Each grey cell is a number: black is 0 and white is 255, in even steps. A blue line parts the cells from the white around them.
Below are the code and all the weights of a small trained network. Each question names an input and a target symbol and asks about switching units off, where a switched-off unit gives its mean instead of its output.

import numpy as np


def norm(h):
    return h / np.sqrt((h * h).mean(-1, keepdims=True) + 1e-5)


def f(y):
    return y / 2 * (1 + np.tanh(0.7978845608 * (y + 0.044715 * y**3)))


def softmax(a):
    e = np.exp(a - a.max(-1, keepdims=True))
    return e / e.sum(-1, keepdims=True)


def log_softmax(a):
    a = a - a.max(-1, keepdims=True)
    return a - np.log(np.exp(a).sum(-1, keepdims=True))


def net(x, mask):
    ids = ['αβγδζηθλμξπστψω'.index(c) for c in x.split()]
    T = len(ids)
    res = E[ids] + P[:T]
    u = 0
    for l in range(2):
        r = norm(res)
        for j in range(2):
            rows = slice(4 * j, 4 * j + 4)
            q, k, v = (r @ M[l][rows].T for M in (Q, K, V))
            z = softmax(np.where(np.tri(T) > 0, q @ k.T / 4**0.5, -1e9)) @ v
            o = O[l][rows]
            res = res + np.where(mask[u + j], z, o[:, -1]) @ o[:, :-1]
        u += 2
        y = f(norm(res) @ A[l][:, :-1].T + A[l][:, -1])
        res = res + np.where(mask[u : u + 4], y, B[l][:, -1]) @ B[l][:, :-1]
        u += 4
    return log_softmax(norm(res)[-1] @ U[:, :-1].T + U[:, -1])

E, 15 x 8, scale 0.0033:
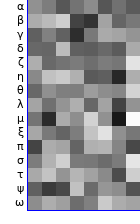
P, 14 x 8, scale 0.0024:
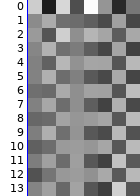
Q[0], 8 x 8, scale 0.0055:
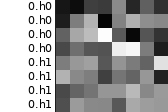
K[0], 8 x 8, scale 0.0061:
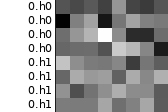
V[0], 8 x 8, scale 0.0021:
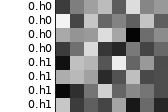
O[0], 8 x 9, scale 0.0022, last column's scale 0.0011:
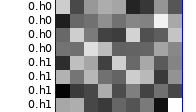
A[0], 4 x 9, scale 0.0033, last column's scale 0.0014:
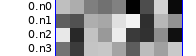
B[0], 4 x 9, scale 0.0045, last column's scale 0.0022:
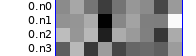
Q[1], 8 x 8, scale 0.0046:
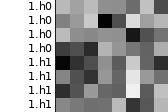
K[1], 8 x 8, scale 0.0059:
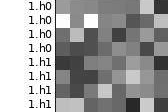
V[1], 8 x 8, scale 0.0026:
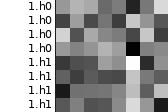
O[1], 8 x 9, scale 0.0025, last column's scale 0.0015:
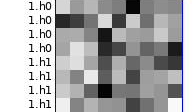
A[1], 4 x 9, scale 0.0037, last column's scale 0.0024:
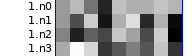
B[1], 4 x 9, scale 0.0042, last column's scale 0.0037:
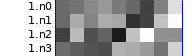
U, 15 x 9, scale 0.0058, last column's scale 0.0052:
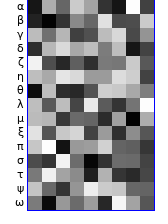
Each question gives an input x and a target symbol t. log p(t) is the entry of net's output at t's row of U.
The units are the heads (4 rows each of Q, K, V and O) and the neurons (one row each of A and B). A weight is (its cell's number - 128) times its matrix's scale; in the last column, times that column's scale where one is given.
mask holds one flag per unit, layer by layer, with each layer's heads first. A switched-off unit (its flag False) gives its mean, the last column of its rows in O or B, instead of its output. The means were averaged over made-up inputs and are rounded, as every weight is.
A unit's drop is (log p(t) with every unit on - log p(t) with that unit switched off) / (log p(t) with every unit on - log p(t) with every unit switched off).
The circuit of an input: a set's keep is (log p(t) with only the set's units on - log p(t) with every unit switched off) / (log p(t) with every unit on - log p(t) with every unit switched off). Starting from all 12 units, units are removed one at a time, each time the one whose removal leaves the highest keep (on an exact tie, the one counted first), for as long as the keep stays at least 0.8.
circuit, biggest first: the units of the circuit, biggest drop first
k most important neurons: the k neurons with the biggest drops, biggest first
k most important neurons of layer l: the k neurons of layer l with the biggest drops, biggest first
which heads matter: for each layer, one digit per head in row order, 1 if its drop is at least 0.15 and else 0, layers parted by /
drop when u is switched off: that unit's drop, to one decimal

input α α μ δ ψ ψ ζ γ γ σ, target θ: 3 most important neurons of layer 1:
[1.n1; 1.n3; 1.n0]
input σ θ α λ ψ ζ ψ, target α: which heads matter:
01 / 11
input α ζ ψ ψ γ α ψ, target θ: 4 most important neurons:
[1.n2; 0.n2; 0.n1; 0.n0]
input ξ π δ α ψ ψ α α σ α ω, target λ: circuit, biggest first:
[0.h0; 1.h0]
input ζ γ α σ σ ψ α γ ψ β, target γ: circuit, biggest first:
[1.n1; 1.n3; 0.n1; 0.n3]
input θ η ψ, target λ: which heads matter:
00 / 01
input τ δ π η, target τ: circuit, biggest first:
[1.n1; 1.h1]
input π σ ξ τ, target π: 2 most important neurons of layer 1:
[1.n1; 1.n2]
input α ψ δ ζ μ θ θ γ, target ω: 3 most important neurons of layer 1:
[1.n1; 1.n2; 1.n0]
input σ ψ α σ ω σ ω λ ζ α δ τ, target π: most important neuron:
[1.n1]
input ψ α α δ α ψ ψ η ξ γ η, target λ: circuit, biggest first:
[1.n3; 1.n2; 0.n0]
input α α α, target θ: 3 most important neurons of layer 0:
[0.n2; 0.n1; 0.n3]
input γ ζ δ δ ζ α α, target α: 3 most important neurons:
[1.n1; 1.n2; 0.n3]
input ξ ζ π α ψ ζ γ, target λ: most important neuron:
[0.n2]
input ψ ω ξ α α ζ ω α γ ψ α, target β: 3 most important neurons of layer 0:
[0.n1; 0.n2; 0.n0]
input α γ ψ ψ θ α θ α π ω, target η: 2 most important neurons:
[1.n1; 1.n0]
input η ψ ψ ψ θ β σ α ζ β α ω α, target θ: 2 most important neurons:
[1.n2; 0.n1]
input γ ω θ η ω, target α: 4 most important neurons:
[1.n1; 1.n0; 0.n3; 0.n0]
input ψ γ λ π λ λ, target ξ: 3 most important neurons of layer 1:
[1.n1; 1.n2; 1.n3]
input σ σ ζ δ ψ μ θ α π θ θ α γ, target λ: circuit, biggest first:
[0.h0]
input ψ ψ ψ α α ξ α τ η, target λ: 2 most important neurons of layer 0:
[0.n3; 0.n0]
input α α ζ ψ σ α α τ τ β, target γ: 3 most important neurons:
[1.n1; 1.n3; 0.n3]
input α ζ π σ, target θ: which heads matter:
00 / 01
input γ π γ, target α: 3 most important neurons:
[1.n1; 1.n0; 0.n3]
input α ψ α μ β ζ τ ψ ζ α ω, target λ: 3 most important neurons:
[0.n1; 0.n2; 1.n3]
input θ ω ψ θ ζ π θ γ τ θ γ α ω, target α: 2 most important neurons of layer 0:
[0.n1; 0.n0]
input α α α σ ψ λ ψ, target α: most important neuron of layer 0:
[0.n1]
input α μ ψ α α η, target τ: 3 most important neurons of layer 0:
[0.n1; 0.n2; 0.n0]
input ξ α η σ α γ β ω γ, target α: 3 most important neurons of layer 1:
[1.n1; 1.n0; 1.n3]
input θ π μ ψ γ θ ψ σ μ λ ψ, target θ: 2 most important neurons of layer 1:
[1.n2; 1.n0]
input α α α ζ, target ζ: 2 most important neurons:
[1.n1; 0.n1]
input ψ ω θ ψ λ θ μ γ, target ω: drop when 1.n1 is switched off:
0.5
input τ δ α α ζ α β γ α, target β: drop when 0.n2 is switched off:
1.1
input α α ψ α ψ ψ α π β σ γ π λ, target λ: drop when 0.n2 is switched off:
0.1
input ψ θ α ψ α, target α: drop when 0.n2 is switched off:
0.0
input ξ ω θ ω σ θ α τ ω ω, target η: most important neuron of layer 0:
[0.n0]
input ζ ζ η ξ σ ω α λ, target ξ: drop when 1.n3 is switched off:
0.2
